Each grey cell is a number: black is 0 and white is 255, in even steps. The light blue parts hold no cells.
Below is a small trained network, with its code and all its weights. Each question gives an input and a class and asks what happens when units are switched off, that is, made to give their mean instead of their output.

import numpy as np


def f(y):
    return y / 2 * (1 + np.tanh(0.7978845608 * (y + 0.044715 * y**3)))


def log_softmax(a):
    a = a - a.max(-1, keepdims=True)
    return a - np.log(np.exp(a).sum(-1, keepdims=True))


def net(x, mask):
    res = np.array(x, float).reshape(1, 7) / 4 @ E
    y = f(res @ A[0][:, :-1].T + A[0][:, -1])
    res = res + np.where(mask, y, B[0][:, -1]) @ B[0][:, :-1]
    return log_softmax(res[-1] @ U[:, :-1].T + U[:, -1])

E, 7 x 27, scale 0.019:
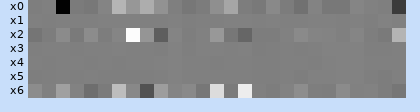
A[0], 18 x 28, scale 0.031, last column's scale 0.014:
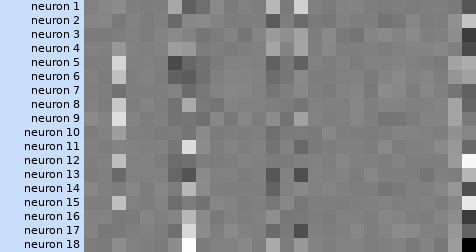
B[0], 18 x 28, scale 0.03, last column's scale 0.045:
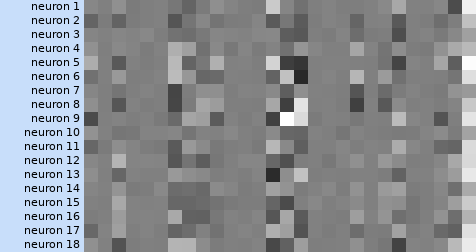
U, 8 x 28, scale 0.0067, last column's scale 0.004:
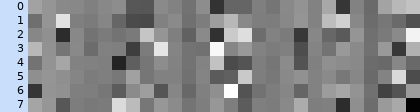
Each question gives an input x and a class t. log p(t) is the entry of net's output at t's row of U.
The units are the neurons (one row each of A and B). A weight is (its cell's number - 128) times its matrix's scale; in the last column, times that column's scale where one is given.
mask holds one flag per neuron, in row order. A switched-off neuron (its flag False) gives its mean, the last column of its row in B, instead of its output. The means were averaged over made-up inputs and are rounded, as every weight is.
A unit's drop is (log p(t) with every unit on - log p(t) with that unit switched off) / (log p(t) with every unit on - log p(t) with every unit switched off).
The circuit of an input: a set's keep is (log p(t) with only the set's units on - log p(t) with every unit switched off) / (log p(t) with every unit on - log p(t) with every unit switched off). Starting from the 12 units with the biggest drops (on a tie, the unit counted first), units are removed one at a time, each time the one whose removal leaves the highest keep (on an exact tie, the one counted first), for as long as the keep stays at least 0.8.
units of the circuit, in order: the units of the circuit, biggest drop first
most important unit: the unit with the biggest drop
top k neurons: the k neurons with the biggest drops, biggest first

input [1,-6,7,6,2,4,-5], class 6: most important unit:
neuron 17
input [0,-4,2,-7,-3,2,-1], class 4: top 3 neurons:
(neuron 9; neuron 6; neuron 5)
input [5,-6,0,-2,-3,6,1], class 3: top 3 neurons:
(neuron 9; neuron 18; neuron 13)
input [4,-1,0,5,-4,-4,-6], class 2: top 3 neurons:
(neuron 13; neuron 6; neuron 1)
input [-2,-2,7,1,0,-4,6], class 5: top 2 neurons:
(neuron 18; neuron 4)
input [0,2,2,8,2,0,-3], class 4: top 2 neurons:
(neuron 9; neuron 6)
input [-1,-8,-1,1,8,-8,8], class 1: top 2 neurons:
(neuron 1; neuron 5)
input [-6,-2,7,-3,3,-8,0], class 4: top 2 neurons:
(neuron 8; neuron 17)
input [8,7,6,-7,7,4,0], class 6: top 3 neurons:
(neuron 5; neuron 17; neuron 11)
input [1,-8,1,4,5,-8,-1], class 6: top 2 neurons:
(neuron 5; neuron 18)
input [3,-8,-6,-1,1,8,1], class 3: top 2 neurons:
(neuron 9; neuron 18)
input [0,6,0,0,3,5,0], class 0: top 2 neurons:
(neuron 9; neuron 1)
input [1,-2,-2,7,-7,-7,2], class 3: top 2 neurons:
(neuron 9; neuron 6)
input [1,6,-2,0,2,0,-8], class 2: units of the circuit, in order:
(neuron 13)
